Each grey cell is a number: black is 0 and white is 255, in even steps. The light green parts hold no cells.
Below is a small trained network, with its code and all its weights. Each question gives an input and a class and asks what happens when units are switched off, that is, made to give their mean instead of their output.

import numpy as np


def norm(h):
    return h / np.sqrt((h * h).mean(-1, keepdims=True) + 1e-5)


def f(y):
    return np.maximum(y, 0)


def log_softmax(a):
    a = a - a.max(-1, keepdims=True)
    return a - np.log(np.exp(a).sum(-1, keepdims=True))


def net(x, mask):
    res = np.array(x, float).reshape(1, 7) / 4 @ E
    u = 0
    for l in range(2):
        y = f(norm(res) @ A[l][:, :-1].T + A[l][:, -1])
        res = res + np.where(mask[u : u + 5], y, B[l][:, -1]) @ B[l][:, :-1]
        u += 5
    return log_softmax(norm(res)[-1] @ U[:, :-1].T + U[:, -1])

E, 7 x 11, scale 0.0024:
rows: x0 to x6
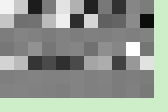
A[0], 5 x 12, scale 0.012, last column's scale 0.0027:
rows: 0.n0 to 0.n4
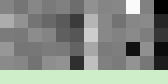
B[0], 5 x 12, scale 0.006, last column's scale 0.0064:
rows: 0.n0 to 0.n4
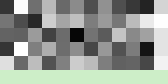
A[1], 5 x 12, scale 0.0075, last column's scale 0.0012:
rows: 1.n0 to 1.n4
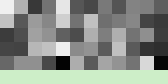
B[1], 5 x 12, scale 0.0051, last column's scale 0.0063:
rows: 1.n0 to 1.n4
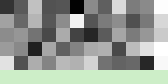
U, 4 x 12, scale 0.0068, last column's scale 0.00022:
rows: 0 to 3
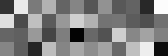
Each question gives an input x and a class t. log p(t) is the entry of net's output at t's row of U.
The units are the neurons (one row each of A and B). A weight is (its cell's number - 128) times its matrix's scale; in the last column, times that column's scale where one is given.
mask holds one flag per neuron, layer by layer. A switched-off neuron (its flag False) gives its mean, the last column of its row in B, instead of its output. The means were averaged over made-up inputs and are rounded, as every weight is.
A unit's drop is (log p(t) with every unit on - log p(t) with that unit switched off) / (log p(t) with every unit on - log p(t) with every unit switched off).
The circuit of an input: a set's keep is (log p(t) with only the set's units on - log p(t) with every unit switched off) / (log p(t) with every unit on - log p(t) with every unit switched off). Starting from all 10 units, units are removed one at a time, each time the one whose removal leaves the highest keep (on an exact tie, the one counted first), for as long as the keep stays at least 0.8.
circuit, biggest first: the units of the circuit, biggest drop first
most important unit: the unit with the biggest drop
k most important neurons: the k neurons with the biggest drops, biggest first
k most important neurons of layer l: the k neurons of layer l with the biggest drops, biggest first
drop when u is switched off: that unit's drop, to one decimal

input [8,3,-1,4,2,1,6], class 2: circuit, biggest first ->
[1.n0]
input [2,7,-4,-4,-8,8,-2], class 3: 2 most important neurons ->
[1.n3, 1.n4]
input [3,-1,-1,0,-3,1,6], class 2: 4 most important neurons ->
[0.n4, 1.n0, 0.n3, 0.n0]
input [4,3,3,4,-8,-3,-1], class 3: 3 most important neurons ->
[1.n3, 0.n4, 0.n3]
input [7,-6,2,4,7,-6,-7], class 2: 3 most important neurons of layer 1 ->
[1.n0, 1.n3, 1.n1]
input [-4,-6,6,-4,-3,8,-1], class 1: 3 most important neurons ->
[1.n4, 0.n0, 0.n2]
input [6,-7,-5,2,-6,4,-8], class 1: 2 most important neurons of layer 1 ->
[1.n3, 1.n4]
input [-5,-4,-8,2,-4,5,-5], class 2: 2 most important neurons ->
[1.n2, 0.n4]
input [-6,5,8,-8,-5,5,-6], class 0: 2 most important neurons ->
[0.n3, 0.n1]
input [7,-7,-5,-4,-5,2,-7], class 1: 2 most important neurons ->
[0.n3, 0.n0]
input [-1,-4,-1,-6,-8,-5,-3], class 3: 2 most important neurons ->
[1.n3, 0.n0]
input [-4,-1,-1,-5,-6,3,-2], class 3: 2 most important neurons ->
[1.n3, 0.n0]
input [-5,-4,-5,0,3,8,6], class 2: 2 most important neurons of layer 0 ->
[0.n2, 0.n4]
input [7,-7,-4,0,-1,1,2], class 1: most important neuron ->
[1.n4]
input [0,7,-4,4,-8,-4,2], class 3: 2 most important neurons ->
[1.n3, 1.n4]
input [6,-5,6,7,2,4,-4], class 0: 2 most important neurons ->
[0.n0, 0.n2]
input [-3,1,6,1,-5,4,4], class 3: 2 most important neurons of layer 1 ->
[1.n3, 1.n0]
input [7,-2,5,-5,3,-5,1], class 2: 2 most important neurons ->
[1.n0, 0.n0]
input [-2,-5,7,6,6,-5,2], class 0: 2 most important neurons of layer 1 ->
[1.n3, 1.n1]
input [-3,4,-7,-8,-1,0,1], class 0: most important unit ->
0.n3
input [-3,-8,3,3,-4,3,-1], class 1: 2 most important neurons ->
[1.n4, 0.n2]
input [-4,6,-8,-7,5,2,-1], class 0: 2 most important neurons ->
[0.n3, 1.n4]
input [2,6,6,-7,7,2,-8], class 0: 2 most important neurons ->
[0.n3, 1.n3]
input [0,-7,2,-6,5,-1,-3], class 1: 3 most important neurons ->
[1.n4, 0.n0, 1.n3]
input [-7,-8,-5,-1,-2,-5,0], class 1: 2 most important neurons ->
[1.n4, 1.n0]
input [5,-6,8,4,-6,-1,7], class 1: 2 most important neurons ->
[0.n3, 0.n0]
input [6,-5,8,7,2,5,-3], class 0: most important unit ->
0.n0
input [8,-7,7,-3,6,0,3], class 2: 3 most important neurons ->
[1.n0, 0.n4, 1.n1]
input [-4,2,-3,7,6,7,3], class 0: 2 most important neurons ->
[0.n0, 1.n3]
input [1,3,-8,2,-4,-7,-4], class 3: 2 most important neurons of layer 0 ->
[0.n3, 0.n4]
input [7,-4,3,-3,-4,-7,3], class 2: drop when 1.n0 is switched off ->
0.1
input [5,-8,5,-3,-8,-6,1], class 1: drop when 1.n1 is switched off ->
-0.1
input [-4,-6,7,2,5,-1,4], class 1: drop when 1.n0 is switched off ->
0.1
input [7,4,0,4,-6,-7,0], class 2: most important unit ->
1.n0
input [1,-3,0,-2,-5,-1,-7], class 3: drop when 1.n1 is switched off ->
0.0
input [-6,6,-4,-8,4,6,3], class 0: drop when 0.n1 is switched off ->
0.1
